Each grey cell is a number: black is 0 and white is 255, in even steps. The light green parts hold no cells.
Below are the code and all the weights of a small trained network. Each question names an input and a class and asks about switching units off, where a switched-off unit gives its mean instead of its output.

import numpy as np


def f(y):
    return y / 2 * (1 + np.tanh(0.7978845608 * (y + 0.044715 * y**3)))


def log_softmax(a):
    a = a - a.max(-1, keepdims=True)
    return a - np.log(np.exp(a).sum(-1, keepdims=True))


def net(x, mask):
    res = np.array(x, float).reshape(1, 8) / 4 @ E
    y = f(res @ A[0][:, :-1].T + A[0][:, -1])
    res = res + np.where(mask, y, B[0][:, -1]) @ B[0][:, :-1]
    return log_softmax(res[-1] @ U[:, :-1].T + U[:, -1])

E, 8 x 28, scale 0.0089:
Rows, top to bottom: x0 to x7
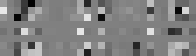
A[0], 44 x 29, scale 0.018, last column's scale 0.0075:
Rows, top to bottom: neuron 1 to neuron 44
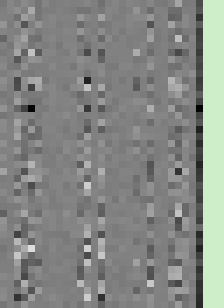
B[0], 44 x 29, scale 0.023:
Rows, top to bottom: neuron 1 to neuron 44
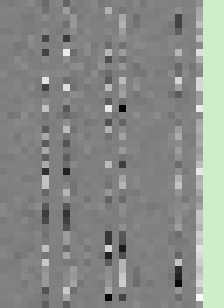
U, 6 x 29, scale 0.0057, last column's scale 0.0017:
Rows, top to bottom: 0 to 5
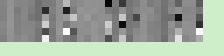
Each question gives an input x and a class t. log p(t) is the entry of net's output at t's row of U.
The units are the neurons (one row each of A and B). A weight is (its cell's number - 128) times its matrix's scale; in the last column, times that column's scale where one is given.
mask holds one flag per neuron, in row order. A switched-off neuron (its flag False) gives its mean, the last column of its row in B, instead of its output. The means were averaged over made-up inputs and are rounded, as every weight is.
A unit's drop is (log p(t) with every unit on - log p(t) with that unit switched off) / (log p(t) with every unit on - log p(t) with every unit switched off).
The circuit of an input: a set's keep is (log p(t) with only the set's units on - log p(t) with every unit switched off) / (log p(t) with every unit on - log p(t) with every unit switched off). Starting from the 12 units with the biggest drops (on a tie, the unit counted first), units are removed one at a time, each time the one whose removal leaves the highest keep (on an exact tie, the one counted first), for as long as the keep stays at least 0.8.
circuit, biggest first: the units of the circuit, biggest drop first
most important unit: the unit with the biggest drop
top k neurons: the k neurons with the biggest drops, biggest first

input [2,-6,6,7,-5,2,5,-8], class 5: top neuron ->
neuron 27
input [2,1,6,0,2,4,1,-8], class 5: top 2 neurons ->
neuron 38; neuron 27
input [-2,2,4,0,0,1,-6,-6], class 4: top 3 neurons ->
neuron 8; neuron 12; neuron 19
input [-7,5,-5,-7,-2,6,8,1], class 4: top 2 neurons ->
neuron 13; neuron 42
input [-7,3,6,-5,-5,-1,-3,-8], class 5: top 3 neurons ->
neuron 38; neuron 16; neuron 27
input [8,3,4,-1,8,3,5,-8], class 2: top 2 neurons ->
neuron 41; neuron 36
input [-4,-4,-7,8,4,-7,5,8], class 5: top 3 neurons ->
neuron 12; neuron 26; neuron 43
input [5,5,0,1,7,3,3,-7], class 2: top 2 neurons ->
neuron 41; neuron 12
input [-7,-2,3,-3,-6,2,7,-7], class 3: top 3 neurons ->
neuron 36; neuron 24; neuron 8
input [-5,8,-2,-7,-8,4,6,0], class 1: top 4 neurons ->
neuron 25; neuron 32; neuron 41; neuron 21
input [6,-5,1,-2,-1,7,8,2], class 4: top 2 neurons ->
neuron 13; neuron 36
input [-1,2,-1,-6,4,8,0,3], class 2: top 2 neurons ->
neuron 41; neuron 38
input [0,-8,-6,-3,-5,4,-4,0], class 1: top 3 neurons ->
neuron 31; neuron 6; neuron 43
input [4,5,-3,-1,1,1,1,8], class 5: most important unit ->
neuron 12
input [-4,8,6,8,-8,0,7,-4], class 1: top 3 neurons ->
neuron 25; neuron 32; neuron 41
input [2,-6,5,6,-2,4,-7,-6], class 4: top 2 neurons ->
neuron 8; neuron 25
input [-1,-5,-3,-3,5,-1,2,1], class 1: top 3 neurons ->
neuron 31; neuron 6; neuron 40
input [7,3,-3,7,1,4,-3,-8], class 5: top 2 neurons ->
neuron 38; neuron 36
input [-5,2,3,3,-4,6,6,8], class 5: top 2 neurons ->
neuron 12; neuron 26
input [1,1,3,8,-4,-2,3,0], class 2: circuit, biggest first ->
neuron 40
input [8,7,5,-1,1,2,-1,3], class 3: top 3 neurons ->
neuron 16; neuron 31; neuron 6
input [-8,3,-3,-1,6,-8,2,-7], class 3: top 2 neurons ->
neuron 36; neuron 12
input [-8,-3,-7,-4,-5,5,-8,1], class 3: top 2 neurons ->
neuron 36; neuron 24
